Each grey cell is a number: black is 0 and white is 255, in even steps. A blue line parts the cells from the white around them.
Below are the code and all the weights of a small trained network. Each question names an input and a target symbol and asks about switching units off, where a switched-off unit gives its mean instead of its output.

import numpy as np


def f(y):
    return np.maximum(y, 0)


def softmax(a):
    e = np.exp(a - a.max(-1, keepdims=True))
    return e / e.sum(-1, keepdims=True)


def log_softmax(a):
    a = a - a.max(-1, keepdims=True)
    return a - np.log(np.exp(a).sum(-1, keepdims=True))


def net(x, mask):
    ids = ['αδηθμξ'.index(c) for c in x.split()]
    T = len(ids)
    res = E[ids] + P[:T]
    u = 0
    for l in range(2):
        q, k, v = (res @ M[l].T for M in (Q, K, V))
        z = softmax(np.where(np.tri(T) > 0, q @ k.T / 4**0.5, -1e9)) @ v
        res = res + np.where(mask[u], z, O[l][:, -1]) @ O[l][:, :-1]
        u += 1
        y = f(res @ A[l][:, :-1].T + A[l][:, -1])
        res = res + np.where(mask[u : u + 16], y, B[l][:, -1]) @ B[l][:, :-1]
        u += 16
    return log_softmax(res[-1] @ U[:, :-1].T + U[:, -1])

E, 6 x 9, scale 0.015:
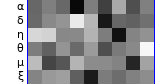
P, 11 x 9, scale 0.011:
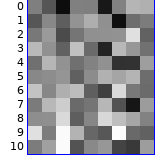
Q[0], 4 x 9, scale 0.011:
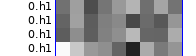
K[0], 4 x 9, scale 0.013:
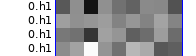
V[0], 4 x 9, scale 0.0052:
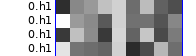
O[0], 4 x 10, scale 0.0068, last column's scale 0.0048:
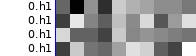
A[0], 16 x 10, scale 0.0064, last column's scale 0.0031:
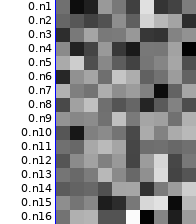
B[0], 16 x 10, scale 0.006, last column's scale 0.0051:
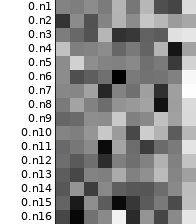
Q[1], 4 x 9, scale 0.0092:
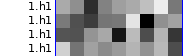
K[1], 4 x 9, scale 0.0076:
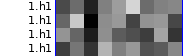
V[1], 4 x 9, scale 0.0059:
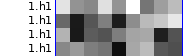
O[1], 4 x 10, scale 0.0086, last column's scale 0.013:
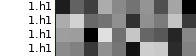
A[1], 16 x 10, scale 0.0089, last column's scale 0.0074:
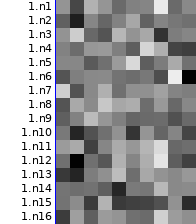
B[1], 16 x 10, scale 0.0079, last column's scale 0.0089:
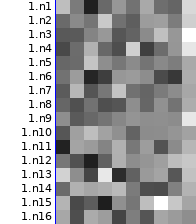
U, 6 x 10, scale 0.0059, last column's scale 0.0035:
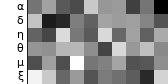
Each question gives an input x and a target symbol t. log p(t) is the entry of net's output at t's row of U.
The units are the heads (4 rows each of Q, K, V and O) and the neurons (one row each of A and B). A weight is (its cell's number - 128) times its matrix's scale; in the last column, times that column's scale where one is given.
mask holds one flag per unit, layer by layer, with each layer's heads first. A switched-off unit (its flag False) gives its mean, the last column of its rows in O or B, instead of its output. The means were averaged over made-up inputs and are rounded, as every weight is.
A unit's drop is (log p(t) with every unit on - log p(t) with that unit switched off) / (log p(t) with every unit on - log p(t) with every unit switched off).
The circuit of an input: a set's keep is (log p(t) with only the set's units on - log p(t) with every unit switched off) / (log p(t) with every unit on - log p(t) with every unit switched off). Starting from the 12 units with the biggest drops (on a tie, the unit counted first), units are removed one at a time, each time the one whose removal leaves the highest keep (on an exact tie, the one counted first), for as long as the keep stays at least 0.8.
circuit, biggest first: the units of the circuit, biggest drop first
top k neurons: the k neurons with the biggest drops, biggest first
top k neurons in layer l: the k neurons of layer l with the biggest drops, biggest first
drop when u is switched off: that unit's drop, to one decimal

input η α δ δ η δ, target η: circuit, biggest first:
(1.h1)
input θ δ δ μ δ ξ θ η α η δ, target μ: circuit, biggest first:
(1.h1, 1.n13, 0.n3)
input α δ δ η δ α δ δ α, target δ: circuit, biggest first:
(1.n12, 0.h1)
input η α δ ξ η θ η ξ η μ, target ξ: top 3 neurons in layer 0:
(0.n16, 0.n4, 0.n8)
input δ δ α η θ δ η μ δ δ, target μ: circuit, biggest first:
(1.h1, 0.n7)
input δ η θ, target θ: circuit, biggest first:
(1.h1, 0.n2)
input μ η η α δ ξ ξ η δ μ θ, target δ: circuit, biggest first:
(1.h1, 1.n15, 0.n7, 0.n3)
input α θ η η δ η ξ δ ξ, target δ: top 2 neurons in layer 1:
(1.n12, 1.n1)
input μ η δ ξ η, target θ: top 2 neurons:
(0.n16, 1.n10)
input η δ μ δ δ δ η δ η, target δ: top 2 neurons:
(0.n16, 1.n12)
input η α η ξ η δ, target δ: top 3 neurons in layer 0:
(0.n8, 0.n5, 0.n12)
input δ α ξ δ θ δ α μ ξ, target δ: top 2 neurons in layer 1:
(1.n1, 1.n12)
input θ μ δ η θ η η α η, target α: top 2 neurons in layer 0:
(0.n8, 0.n16)
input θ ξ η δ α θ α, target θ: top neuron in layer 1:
(1.n10)
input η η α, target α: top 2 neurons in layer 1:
(1.n11, 1.n12)
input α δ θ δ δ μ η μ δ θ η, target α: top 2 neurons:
(1.n6, 0.n16)
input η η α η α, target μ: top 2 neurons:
(0.n3, 1.n13)
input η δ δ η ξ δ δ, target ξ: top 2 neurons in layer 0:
(0.n16, 0.n4)
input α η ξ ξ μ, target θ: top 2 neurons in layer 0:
(0.n3, 0.n7)
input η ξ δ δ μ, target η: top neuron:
(0.n11)
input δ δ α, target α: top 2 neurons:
(1.n11, 1.n14)
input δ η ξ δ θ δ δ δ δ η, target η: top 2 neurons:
(0.n7, 0.n14)
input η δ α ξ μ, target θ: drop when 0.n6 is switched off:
0.0
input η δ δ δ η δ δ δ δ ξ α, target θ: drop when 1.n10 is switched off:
0.2
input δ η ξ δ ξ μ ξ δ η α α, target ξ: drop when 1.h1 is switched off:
0.7
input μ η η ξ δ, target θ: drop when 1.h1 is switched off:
0.7
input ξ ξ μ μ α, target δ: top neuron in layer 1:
(1.n15)
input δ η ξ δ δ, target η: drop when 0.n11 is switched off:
0.2
